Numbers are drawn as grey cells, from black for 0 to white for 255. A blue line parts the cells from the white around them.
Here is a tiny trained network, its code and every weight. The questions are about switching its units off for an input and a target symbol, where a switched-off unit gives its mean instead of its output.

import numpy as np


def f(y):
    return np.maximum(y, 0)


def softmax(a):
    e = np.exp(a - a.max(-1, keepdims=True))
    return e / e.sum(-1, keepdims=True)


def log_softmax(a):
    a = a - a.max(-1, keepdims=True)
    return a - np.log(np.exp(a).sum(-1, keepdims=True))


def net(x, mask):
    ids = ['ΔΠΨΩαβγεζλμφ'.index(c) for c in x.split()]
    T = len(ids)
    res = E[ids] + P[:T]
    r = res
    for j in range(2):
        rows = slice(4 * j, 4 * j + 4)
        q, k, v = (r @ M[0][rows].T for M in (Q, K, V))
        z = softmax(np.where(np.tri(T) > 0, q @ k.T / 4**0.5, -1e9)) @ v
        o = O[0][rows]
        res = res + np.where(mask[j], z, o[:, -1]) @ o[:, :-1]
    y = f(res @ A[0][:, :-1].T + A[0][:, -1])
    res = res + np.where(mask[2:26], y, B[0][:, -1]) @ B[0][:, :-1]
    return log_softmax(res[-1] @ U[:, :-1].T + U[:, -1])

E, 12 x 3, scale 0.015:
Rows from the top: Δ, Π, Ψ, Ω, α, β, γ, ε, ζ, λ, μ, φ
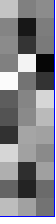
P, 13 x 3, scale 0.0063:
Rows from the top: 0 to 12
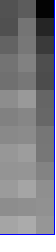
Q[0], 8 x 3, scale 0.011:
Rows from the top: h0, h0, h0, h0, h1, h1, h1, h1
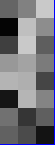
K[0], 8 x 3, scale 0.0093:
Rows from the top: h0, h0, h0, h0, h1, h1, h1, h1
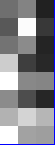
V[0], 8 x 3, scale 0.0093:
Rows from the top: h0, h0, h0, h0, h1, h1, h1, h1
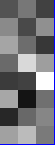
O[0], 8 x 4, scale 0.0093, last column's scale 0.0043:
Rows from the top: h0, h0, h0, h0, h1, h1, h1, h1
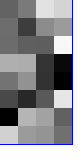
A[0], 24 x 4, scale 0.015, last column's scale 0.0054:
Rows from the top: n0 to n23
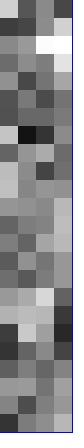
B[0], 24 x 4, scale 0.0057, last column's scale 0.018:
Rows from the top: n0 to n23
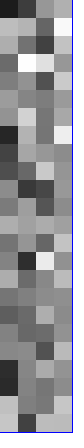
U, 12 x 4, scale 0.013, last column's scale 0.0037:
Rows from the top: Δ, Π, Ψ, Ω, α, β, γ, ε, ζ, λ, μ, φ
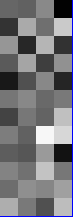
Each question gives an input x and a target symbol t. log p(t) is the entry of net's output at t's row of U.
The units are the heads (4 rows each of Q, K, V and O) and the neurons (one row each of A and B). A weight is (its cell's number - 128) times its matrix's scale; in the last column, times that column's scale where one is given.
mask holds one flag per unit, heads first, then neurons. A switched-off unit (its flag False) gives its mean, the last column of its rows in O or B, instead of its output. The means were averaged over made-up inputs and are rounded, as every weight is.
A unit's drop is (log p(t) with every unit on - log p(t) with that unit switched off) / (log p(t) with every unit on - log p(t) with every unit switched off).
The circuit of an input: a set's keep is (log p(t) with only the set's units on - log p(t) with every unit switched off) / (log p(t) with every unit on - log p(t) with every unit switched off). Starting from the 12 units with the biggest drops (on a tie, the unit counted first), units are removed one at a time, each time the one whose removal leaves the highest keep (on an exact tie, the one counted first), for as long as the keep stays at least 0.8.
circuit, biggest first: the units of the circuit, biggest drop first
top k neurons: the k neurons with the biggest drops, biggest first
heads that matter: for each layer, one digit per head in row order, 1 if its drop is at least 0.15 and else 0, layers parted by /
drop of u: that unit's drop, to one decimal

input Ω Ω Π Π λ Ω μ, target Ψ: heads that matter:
11
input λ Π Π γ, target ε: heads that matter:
01
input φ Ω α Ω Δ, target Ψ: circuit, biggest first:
h1, n10
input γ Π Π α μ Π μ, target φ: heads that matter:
10
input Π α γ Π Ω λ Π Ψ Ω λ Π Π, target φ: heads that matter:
00
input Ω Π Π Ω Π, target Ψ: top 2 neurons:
n2, n0
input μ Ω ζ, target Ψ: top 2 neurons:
n7, n1
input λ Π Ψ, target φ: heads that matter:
10
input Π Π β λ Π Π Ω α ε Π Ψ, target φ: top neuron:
n0
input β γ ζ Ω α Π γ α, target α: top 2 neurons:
n0, n7
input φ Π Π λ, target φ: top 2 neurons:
n1, n22
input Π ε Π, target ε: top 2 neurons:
n23, n14
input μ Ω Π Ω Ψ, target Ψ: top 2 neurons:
n2, n7
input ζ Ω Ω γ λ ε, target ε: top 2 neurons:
n17, n7
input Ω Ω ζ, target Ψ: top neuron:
n10
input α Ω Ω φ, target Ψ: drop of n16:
0.0
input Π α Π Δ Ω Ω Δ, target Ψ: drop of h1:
0.5
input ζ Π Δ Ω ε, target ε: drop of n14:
0.3
